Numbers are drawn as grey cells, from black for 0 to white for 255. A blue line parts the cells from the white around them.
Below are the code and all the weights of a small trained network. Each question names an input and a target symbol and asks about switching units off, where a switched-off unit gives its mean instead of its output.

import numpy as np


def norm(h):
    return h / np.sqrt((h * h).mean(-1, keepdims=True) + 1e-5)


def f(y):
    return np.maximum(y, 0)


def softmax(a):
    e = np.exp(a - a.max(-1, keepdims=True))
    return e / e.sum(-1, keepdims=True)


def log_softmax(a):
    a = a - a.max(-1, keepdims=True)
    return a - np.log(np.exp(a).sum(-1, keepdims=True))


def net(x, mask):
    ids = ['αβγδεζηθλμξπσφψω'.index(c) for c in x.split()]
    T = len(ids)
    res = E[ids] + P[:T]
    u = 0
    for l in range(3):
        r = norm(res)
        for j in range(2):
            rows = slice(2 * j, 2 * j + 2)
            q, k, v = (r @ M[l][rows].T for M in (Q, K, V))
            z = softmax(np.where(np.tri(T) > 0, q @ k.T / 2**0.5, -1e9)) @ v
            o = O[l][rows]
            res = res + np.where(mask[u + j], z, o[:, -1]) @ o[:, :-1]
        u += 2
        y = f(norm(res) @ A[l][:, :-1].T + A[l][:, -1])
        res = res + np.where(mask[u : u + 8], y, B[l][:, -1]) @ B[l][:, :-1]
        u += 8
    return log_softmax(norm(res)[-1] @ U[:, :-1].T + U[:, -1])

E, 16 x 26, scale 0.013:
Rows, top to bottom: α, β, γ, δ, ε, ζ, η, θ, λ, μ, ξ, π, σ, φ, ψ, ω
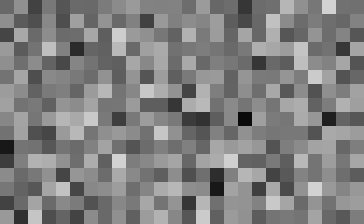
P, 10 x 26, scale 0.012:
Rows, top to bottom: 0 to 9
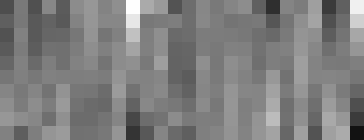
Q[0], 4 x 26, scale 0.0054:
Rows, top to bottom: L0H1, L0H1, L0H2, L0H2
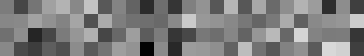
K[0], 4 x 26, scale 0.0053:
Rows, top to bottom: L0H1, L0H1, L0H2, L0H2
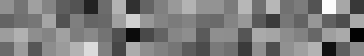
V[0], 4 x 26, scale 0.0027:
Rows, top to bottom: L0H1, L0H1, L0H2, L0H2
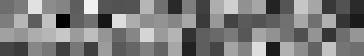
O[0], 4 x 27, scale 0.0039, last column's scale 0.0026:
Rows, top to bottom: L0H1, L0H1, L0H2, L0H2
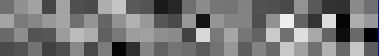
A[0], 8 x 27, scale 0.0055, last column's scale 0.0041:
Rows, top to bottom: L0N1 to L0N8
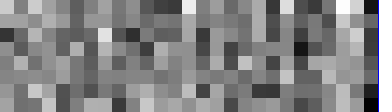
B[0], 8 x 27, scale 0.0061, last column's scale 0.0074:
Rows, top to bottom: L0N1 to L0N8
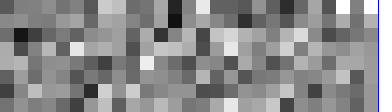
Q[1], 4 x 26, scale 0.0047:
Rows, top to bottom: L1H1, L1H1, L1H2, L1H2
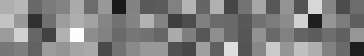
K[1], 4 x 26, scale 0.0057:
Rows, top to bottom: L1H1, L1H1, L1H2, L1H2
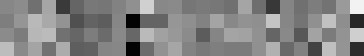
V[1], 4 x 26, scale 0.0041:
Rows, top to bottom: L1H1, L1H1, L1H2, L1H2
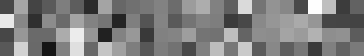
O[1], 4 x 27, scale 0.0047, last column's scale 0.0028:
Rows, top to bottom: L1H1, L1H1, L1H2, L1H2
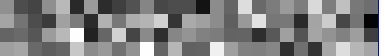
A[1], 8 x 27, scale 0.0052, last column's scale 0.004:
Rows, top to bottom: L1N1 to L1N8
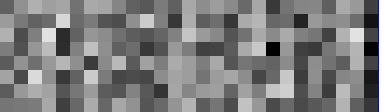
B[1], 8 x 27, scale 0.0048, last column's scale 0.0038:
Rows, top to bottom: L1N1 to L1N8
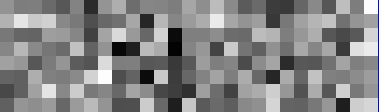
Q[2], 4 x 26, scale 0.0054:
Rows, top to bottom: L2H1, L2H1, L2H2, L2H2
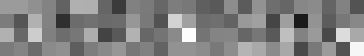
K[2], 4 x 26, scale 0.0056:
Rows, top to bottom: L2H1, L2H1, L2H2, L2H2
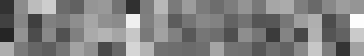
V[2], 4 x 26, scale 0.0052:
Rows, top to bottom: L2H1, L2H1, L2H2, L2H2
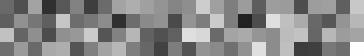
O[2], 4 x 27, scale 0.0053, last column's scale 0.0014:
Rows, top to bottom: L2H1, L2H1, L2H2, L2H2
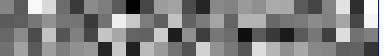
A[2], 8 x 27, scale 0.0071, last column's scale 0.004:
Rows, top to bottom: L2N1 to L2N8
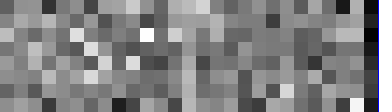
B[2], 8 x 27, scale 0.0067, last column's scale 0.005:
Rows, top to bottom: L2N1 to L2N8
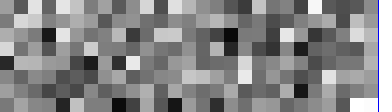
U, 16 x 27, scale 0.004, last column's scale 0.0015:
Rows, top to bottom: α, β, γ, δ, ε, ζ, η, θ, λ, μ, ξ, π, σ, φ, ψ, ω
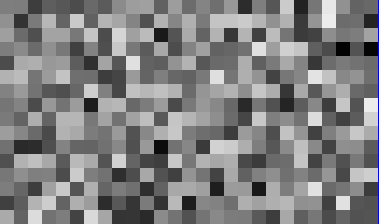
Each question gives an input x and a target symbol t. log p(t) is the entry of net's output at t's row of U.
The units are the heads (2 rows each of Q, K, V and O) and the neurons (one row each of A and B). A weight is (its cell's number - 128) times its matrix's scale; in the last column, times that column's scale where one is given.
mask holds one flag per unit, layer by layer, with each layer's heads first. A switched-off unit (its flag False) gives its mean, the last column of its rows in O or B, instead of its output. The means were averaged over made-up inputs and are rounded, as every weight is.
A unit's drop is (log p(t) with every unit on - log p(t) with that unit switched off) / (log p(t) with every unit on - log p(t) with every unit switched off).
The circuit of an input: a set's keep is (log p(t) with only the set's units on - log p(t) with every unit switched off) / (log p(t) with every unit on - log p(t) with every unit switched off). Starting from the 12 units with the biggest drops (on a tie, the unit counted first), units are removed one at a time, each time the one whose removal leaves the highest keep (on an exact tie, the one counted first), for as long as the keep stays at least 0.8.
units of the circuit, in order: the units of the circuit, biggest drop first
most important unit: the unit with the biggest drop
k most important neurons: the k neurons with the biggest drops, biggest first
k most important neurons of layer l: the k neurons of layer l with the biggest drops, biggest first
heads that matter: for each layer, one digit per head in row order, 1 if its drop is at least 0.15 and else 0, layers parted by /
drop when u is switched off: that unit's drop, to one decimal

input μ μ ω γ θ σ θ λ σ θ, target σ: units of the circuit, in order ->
L2H1; L2N8
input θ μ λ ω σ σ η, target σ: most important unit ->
L0H2
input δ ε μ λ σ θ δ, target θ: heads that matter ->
01 / 01 / 01
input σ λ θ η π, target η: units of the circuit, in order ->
L1H2; L0N1; L0H1
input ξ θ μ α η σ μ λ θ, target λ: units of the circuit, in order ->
L0H2; L2N1; L2H1
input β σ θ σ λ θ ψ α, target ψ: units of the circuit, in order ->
L0H2; L2H1; L1H1
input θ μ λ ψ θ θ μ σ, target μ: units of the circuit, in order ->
L1H2; L2N3; L0H1
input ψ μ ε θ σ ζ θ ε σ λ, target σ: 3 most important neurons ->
L0N7; L2N8; L1N3
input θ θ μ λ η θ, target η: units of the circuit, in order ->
L0H2; L1H2; L0N1; L0H1
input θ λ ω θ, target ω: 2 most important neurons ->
L0N1; L2N4
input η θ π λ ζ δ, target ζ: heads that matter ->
01 / 10 / 00
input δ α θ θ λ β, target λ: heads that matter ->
01 / 00 / 00
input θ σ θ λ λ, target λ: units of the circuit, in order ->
L2N1; L2H1
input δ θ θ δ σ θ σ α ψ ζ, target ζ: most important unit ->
L0N5
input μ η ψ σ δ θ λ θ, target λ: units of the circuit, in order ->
L2N1; L0H2; L2H1
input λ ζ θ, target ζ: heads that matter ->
01 / 10 / 10
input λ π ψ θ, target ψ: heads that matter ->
01 / 00 / 10
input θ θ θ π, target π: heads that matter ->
00 / 00 / 00
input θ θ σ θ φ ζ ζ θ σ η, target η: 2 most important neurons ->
L1N4; L1N8
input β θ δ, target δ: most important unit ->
L0N1
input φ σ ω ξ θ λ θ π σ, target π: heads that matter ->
01 / 10 / 00
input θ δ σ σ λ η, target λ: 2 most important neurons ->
L2N1; L0N1
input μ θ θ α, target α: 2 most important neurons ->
L2N7; L0N1
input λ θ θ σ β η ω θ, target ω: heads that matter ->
01 / 00 / 10
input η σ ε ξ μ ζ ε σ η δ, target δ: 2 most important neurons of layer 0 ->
L0N8; L0N1
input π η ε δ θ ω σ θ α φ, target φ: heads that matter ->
00 / 00 / 10
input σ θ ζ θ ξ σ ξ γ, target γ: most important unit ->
L1N4
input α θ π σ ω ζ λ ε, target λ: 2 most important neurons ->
L2N1; L0N5
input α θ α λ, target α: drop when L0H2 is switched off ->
0.1
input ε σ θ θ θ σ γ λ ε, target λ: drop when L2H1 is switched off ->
0.9
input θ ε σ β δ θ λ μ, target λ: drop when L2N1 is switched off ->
0.4
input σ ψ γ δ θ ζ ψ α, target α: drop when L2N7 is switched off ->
0.4
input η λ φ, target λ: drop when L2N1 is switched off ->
0.5
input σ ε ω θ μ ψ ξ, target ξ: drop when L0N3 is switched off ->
0.4
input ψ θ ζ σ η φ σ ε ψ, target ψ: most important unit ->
L0N7
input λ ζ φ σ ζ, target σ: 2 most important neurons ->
L2N8; L0N1
